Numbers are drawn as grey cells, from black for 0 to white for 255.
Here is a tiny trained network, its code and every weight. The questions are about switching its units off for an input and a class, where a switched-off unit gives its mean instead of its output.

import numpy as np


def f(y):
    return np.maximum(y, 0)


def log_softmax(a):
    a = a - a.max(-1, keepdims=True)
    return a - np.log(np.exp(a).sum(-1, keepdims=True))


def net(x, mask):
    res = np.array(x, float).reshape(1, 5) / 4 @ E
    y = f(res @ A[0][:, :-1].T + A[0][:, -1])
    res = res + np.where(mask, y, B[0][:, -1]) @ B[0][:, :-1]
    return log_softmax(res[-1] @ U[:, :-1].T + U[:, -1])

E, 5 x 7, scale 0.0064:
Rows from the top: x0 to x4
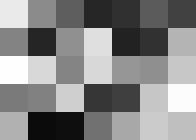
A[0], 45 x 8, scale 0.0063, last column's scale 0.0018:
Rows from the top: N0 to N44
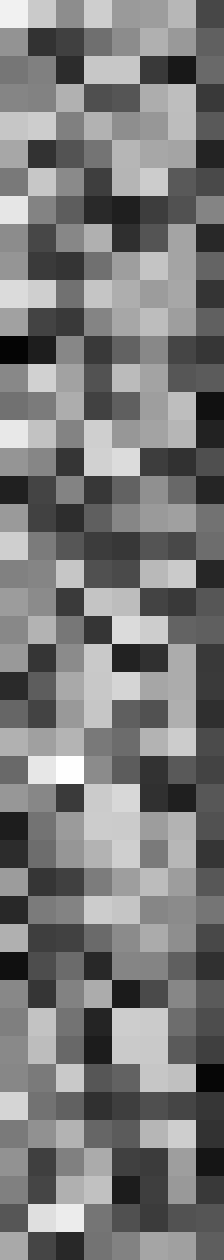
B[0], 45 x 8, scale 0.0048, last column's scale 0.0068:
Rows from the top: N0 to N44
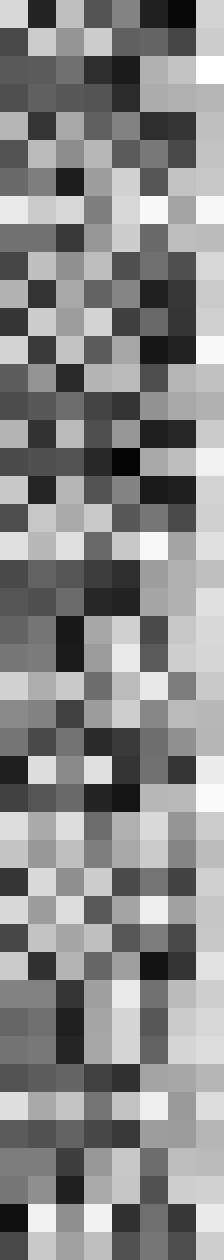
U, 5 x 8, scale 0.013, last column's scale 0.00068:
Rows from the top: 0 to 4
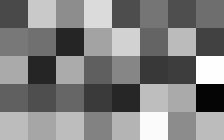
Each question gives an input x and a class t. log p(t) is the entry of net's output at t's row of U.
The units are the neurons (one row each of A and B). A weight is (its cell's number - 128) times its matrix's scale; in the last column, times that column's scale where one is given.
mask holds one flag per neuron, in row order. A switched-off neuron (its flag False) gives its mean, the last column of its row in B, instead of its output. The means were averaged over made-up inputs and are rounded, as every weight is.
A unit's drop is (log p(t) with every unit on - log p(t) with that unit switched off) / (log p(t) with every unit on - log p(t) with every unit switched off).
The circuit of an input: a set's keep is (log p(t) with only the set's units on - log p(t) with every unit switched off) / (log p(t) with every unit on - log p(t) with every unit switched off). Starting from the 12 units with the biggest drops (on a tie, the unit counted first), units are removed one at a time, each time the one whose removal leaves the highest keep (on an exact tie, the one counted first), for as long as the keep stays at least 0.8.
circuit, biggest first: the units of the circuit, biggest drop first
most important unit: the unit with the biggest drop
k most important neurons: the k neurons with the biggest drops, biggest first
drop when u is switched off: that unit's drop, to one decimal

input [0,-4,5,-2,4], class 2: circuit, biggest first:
N0, N10
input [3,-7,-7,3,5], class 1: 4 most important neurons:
N37, N36, N22, N6
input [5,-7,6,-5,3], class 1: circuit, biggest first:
N22
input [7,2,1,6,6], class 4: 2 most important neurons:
N7, N19
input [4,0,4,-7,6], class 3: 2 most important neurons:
N16, N28
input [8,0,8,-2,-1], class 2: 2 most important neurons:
N0, N15
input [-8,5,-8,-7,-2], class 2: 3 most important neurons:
N12, N34, N17
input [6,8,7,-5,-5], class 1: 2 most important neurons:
N23, N42
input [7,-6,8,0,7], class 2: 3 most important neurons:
N0, N15, N10
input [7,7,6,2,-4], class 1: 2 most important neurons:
N23, N42
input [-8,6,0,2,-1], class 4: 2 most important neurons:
N29, N24
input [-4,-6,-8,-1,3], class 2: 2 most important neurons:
N12, N34
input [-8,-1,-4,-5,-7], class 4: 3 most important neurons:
N32, N29, N24
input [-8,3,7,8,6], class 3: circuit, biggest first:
N26
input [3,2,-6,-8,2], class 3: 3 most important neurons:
N2, N28, N16
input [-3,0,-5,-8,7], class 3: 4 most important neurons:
N2, N16, N28, N21
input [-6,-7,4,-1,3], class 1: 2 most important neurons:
N22, N36
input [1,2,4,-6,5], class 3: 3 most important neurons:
N16, N28, N21
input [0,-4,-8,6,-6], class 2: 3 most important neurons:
N12, N17, N34
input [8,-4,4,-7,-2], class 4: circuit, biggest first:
N7
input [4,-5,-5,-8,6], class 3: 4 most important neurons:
N2, N28, N16, N21
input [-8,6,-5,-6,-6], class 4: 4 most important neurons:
N32, N29, N24, N30
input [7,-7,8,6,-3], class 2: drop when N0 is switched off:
0.5
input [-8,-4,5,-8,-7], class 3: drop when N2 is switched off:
0.2
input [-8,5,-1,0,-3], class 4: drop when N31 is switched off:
0.0
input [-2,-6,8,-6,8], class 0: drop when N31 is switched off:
0.1
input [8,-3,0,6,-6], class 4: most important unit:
N7
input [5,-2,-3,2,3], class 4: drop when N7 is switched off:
0.1
